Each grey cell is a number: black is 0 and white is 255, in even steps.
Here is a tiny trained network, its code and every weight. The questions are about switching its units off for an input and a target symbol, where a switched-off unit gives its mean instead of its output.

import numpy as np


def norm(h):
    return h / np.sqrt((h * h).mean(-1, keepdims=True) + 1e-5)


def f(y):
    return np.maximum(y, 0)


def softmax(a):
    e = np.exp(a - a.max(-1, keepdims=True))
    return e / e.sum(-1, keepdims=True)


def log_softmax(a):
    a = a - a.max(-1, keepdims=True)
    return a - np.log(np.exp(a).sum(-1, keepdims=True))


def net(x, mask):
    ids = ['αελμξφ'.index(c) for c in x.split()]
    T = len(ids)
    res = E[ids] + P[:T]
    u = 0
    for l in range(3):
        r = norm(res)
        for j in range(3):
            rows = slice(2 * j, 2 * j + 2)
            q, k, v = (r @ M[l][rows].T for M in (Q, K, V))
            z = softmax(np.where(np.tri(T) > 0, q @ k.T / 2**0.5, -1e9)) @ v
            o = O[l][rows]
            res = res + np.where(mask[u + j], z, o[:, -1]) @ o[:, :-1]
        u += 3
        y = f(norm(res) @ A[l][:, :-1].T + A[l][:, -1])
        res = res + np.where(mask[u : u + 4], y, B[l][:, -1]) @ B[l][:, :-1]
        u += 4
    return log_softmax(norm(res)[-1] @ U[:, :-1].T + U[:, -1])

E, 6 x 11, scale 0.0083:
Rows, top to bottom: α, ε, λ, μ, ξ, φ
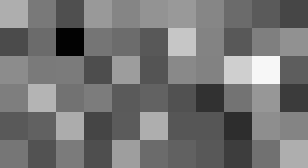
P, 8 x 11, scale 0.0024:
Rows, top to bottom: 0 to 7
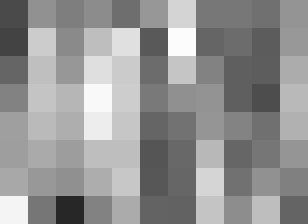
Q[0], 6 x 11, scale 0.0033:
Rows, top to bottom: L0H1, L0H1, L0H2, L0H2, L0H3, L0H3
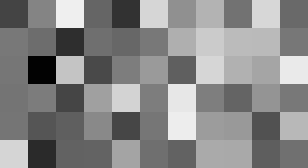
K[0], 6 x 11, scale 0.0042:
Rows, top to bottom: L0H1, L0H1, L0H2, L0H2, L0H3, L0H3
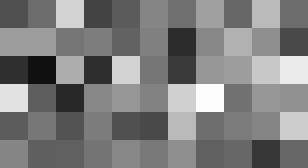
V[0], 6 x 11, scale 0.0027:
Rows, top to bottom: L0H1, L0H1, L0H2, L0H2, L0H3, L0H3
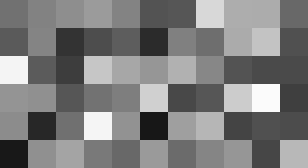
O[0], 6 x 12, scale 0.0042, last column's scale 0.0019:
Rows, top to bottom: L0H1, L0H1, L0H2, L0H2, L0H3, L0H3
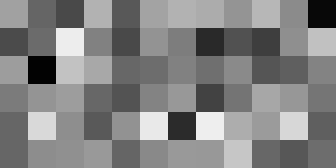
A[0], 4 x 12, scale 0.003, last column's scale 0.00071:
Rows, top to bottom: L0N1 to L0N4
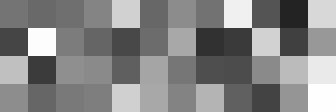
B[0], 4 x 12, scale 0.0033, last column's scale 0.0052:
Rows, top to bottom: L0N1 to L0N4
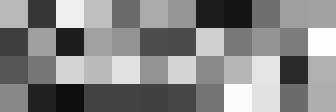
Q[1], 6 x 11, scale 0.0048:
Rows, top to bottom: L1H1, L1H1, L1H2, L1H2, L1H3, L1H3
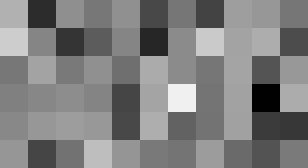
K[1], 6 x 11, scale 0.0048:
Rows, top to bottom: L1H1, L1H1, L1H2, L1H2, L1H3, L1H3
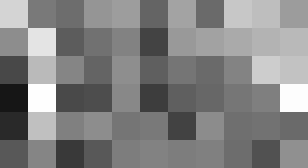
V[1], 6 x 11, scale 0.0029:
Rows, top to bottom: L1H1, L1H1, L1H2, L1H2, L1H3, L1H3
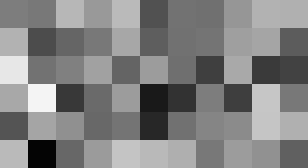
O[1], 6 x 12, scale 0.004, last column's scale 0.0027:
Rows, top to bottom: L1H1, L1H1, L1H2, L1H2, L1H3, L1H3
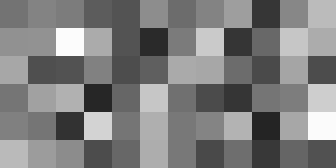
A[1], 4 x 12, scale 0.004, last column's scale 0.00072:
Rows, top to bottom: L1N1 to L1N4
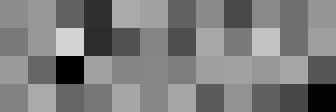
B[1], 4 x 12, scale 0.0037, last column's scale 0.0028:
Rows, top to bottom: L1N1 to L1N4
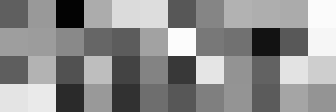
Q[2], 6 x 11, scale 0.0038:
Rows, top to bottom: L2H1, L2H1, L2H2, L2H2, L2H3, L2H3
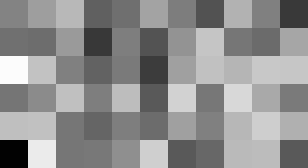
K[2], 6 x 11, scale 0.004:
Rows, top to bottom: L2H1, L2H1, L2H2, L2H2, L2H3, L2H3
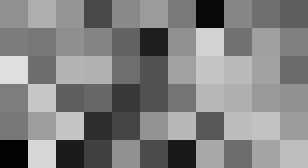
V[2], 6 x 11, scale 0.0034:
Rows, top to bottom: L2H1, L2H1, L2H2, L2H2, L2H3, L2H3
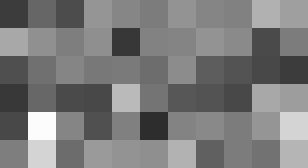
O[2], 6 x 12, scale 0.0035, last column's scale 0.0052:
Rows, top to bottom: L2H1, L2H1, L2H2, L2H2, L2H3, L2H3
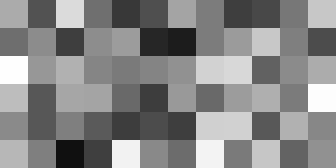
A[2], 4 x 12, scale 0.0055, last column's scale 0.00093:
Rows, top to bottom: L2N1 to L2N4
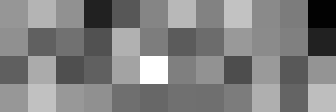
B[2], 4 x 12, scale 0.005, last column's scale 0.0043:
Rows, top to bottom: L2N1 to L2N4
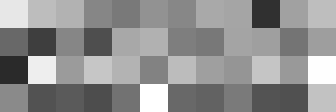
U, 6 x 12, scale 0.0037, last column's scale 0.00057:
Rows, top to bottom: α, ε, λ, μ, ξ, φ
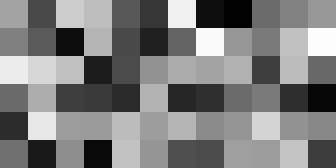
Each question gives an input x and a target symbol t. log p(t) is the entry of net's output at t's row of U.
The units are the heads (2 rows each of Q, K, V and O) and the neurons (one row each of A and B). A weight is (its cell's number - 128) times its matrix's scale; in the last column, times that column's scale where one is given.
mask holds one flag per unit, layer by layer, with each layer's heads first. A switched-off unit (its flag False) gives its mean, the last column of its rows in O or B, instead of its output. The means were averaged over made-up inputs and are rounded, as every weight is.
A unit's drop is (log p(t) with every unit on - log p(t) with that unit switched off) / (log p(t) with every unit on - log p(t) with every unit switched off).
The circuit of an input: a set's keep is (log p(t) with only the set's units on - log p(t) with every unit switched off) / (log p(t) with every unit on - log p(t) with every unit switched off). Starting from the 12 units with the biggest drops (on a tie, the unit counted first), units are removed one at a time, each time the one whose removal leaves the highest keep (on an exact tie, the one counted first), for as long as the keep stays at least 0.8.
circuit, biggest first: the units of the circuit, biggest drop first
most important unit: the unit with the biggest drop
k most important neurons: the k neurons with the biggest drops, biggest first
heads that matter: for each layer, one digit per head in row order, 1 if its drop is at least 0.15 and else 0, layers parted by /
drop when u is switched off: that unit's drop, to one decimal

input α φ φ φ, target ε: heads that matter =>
111 / 010 / 100
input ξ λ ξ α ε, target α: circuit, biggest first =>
(L0H2 L0N2 L2H3)
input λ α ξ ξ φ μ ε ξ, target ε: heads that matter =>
010 / 010 / 000
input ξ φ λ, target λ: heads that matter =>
000 / 000 / 000
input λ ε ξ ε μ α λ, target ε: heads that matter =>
111 / 010 / 110
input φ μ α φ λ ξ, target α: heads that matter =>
010 / 111 / 001
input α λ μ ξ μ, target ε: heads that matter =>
010 / 010 / 100
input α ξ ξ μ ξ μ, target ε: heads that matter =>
010 / 010 / 000
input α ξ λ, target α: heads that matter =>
010 / 011 / 001
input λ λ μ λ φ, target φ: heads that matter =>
010 / 010 / 001
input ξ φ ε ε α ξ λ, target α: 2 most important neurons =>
(L0N1 L0N2)
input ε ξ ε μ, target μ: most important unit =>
L2N4
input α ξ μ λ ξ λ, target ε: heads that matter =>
010 / 010 / 110
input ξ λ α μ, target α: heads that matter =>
010 / 010 / 001
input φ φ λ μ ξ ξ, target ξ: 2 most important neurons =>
(L2N3 L1N1)
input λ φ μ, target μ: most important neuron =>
(L2N4)
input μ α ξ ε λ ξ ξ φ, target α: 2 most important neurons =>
(L0N2 L0N3)
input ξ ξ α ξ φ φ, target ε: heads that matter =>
111 / 010 / 000
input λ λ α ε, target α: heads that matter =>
010 / 001 / 001
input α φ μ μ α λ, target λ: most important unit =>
L1H3
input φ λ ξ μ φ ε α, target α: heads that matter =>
010 / 000 / 001
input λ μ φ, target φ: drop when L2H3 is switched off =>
0.2
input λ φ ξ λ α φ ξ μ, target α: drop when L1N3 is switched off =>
-0.1
